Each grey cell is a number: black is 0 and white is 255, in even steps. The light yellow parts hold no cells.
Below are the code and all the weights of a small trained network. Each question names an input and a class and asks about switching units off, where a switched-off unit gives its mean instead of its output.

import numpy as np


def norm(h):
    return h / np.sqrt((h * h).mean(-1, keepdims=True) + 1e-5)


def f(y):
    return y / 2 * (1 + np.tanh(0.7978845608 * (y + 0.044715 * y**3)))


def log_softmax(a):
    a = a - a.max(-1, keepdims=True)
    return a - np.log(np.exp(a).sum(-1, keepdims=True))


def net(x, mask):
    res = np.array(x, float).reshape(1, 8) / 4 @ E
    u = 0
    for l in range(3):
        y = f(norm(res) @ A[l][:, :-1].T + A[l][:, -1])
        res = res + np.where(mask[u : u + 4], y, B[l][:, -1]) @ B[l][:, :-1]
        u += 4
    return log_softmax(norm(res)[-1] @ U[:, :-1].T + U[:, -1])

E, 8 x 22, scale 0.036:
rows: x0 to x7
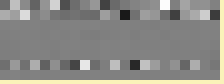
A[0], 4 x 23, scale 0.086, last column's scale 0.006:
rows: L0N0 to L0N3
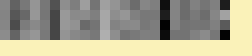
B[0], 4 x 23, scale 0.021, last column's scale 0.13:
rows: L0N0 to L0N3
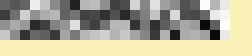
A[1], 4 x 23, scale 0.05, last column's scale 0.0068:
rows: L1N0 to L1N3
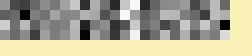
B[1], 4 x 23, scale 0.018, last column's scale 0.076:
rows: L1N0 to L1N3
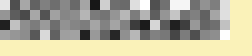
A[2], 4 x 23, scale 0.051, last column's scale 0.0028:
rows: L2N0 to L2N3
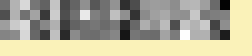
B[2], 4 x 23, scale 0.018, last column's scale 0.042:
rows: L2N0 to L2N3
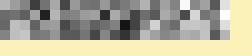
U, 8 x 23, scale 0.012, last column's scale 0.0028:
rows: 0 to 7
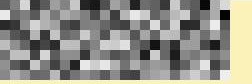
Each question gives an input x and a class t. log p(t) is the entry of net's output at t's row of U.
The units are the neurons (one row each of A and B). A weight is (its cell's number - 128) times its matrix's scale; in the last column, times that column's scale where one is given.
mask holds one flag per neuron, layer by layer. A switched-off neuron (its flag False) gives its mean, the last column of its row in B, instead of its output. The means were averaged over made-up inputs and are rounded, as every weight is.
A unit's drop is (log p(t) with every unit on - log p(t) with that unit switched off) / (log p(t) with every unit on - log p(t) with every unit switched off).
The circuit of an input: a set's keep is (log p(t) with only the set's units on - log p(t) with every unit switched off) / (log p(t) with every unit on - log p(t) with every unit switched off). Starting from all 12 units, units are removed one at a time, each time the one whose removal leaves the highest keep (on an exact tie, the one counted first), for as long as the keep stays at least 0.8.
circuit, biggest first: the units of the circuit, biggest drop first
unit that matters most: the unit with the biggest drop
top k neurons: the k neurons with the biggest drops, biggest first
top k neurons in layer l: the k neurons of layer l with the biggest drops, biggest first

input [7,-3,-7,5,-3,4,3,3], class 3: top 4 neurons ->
[L0N1, L0N3, L0N0, L0N2]
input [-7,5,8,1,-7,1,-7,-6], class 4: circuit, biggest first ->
[L0N3]
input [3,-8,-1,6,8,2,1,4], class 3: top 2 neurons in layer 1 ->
[L1N1, L1N3]
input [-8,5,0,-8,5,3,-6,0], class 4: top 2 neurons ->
[L0N3, L0N2]
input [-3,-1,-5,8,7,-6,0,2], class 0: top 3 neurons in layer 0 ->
[L0N2, L0N1, L0N3]
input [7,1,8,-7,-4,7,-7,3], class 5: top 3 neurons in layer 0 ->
[L0N2, L0N3, L0N0]
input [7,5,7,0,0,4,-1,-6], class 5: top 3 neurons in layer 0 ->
[L0N2, L0N0, L0N1]
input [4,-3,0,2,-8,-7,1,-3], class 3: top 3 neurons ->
[L0N3, L0N1, L0N0]
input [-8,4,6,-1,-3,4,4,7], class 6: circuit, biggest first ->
[L0N3, L0N0]
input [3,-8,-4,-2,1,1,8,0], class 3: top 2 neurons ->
[L0N1, L0N2]
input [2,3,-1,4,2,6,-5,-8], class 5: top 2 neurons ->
[L0N2, L0N3]
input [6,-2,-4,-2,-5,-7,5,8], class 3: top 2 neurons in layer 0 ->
[L0N1, L0N0]
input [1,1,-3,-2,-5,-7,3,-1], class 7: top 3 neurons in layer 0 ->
[L0N3, L0N0, L0N2]
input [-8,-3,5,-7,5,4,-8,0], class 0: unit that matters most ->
L0N2
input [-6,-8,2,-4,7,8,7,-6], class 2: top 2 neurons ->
[L0N0, L0N1]
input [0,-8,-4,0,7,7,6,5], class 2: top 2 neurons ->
[L0N2, L0N3]
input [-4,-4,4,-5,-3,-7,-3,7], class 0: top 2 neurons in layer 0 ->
[L0N2, L0N1]
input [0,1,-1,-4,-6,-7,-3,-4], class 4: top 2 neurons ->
[L0N1, L0N0]
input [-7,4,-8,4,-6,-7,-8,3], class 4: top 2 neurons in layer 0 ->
[L0N3, L0N2]
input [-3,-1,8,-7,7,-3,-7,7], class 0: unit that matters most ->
L0N1
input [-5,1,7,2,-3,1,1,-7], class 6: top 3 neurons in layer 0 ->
[L0N3, L0N0, L0N1]
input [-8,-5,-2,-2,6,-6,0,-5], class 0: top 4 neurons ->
[L0N2, L0N1, L0N3, L1N3]
